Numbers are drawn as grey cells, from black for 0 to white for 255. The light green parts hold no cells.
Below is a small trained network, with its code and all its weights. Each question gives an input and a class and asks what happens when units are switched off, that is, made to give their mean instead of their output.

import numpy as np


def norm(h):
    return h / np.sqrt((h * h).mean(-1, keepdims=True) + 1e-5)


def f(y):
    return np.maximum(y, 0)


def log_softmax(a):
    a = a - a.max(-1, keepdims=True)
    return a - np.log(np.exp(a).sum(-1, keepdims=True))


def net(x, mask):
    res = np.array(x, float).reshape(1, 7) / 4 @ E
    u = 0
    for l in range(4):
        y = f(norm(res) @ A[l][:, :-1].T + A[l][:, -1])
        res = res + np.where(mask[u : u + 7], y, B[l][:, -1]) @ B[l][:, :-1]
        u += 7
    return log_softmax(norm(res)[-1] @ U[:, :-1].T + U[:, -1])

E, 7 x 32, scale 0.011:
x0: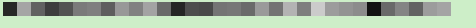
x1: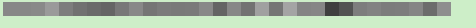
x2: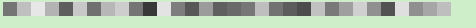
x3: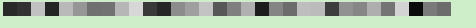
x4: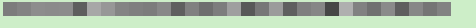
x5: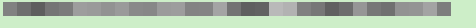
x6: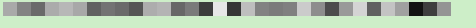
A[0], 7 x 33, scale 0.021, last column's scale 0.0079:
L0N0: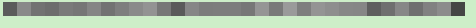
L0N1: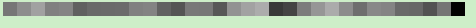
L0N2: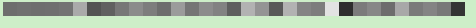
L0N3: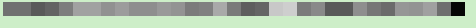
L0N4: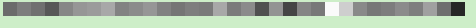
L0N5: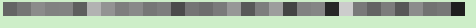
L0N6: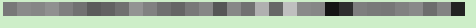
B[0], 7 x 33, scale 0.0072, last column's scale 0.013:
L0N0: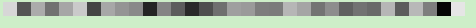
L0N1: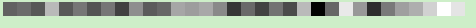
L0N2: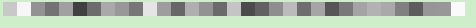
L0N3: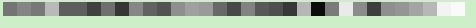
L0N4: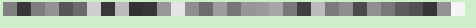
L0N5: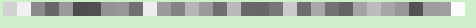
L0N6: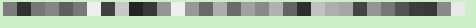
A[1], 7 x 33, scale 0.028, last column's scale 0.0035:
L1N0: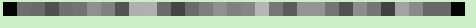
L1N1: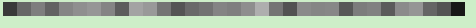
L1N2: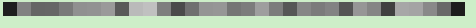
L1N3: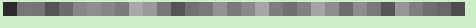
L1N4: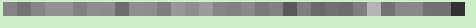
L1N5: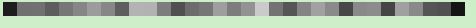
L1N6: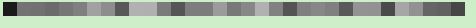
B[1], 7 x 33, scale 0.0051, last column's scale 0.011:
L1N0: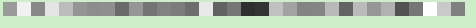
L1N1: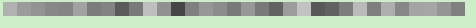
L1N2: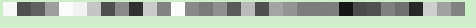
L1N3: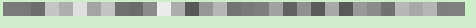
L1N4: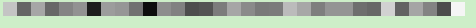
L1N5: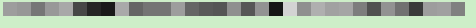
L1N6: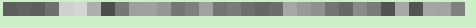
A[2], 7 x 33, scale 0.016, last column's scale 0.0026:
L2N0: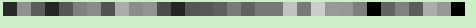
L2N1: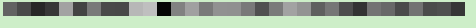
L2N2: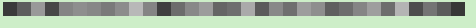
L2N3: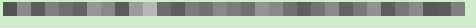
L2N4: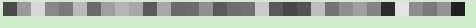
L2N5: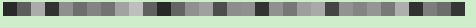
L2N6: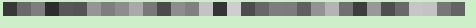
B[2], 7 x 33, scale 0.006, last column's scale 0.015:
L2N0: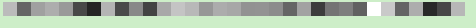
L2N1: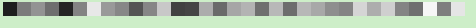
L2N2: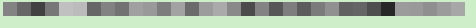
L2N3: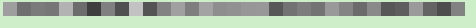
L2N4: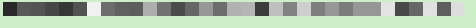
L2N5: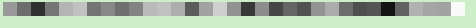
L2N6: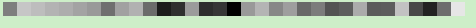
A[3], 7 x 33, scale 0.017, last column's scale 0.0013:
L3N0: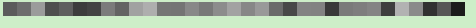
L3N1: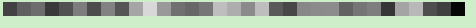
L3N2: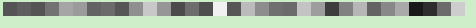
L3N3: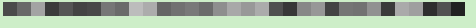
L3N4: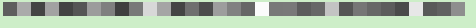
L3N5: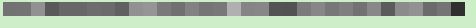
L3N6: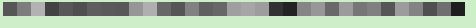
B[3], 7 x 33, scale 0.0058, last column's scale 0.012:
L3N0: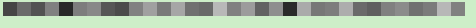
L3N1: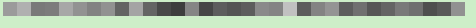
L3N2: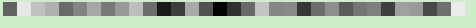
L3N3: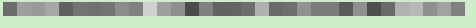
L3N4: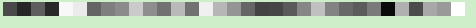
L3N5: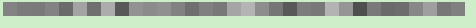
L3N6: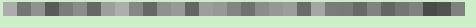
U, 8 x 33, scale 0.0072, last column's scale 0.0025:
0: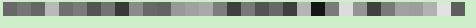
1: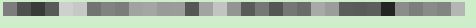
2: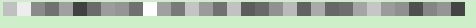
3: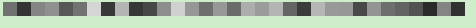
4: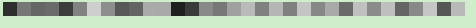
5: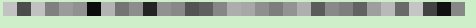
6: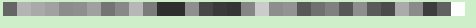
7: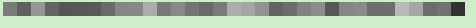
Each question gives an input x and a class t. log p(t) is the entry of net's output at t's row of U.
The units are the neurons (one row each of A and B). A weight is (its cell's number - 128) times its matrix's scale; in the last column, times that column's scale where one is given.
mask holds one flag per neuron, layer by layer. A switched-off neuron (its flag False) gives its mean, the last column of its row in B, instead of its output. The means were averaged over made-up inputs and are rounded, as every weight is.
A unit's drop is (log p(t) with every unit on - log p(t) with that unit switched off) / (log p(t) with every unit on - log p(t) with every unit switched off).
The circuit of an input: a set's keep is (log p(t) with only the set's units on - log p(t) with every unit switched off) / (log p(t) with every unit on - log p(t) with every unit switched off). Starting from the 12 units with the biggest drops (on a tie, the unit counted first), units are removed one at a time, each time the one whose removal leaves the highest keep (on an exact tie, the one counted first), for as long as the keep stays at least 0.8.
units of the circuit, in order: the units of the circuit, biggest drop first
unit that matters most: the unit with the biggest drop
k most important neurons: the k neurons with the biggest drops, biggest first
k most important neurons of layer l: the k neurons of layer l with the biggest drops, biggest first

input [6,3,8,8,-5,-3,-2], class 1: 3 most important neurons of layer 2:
(L2N5; L2N2; L2N1)
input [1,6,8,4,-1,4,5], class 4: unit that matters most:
L2N4
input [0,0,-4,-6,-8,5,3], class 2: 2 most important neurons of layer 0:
(L0N2; L0N1)
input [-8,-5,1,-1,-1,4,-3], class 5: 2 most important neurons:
(L1N4; L0N6)
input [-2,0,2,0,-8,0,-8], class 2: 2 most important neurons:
(L0N2; L3N2)
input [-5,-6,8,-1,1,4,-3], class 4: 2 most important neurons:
(L2N4; L0N6)
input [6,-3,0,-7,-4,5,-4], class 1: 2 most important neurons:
(L3N4; L0N1)
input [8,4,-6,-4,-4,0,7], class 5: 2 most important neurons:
(L2N0; L0N0)
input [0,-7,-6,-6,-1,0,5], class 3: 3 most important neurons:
(L0N4; L2N5; L2N1)
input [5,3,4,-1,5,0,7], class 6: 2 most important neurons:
(L3N2; L0N2)
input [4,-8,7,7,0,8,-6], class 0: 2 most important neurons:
(L0N3; L0N6)
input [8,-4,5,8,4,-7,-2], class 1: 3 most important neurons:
(L2N5; L0N3; L2N2)
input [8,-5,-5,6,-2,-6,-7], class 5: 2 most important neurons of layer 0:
(L0N0; L0N3)
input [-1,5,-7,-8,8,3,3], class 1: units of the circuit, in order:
(L3N4)
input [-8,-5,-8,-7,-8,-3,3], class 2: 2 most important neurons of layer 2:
(L2N5; L2N4)
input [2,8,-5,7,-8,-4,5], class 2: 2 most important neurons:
(L0N2; L0N4)
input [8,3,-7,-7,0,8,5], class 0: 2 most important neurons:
(L0N3; L2N5)
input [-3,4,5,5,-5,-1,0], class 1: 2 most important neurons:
(L2N5; L0N5)
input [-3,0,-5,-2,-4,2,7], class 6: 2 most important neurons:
(L3N2; L2N4)
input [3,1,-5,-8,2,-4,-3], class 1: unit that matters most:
L3N4
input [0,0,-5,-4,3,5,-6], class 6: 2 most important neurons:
(L2N6; L0N1)
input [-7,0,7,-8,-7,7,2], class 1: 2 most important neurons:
(L3N4; L0N1)
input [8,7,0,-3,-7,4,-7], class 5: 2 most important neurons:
(L0N0; L2N0)
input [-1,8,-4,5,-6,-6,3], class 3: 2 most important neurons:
(L0N6; L0N3)
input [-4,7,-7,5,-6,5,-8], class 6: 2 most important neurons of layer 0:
(L0N4; L0N5)
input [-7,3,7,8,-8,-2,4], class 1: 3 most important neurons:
(L2N5; L0N5; L2N2)
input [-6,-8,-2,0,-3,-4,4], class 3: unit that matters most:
L0N4
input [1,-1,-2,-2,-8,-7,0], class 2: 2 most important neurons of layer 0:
(L0N2; L0N3)
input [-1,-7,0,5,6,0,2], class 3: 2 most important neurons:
(L0N4; L0N2)
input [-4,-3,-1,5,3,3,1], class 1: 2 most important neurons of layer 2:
(L2N5; L2N0)
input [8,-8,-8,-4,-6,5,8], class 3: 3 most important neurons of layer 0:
(L0N4; L0N5; L0N1)
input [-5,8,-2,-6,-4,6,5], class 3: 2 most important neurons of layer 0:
(L0N6; L0N1)
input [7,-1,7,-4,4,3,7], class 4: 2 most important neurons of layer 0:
(L0N2; L0N1)
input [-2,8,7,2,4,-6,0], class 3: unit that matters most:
L0N6
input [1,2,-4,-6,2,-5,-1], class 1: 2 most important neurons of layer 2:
(L2N4; L2N0)
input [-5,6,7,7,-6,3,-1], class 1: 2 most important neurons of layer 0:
(L0N5; L0N4)
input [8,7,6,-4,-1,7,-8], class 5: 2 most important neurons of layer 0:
(L0N0; L0N4)
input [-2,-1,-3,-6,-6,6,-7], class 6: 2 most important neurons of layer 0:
(L0N1; L0N5)
